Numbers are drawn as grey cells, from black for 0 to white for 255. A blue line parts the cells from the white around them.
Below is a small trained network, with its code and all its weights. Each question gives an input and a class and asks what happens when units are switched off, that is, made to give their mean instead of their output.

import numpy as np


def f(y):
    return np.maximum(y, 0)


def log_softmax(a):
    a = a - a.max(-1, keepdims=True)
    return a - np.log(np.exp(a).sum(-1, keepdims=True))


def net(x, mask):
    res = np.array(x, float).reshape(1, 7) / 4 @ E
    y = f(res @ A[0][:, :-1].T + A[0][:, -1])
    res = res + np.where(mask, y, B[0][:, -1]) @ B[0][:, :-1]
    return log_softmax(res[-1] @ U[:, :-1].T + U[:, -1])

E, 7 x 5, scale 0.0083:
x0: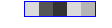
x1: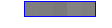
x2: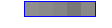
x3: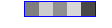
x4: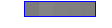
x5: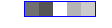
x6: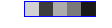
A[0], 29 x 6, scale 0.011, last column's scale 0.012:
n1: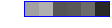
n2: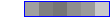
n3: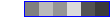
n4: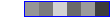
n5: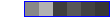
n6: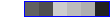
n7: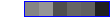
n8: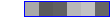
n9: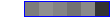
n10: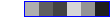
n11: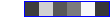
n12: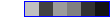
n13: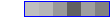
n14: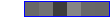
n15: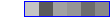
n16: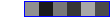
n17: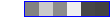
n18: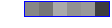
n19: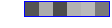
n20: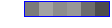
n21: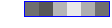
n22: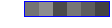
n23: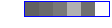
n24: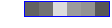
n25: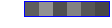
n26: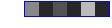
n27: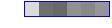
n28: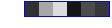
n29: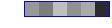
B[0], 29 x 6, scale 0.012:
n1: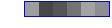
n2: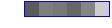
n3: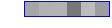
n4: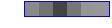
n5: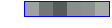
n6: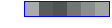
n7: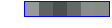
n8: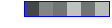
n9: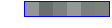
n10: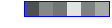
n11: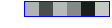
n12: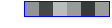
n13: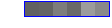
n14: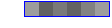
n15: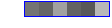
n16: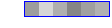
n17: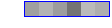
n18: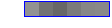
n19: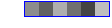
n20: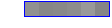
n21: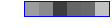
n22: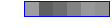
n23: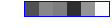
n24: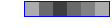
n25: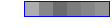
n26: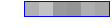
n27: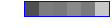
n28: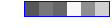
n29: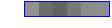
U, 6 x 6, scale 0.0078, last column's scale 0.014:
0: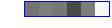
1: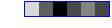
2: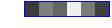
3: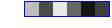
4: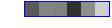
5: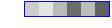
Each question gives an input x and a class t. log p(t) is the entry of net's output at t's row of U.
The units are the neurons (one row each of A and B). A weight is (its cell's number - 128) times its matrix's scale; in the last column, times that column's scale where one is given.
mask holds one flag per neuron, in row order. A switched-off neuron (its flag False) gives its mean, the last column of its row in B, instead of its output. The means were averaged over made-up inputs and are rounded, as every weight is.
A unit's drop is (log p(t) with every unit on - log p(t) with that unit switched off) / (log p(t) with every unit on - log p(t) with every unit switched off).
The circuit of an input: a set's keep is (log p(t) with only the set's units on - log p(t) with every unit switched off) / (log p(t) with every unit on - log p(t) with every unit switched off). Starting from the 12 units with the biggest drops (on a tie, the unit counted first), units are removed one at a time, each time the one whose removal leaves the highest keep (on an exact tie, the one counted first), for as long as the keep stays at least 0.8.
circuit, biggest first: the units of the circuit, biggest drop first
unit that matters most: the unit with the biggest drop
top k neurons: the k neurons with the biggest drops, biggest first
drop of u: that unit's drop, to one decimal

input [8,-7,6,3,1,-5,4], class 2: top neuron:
n10
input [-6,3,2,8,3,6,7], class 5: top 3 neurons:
n3; n17; n11
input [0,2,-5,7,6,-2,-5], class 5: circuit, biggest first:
n17; n3
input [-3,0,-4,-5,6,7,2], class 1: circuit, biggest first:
n24; n6; n4
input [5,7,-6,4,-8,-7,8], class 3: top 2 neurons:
n12; n15
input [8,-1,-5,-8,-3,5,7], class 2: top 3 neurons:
n8; n10; n27
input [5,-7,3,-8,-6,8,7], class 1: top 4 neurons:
n21; n6; n4; n24
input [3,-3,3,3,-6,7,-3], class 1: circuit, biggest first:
n21; n6
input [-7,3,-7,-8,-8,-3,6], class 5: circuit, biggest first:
n16; n26
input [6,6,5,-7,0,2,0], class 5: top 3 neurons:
n16; n26; n28
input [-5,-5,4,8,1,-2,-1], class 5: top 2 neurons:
n17; n3
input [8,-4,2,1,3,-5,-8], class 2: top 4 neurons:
n10; n8; n15; n27
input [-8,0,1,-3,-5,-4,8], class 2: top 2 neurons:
n28; n11
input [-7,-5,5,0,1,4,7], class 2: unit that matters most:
n28
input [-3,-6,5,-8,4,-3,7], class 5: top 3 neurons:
n16; n26; n11
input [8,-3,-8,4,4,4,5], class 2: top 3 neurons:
n10; n8; n27
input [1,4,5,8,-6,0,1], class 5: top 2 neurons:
n17; n3
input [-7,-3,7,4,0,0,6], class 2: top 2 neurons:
n28; n11
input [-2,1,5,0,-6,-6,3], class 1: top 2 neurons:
n5; n1
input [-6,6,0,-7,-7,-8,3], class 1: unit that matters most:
n5
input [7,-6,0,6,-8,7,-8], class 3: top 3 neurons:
n11; n19; n28
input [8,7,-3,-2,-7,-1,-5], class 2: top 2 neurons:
n10; n8
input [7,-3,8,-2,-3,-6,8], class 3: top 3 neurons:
n12; n15; n28
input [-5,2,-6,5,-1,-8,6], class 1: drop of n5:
0.2
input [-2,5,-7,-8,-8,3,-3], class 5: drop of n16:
0.3
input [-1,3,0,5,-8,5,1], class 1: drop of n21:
0.4
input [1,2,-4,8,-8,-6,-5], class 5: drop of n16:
-0.1
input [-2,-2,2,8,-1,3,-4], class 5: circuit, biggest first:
n17
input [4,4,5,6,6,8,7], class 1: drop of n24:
0.2
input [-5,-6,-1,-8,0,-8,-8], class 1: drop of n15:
0.1
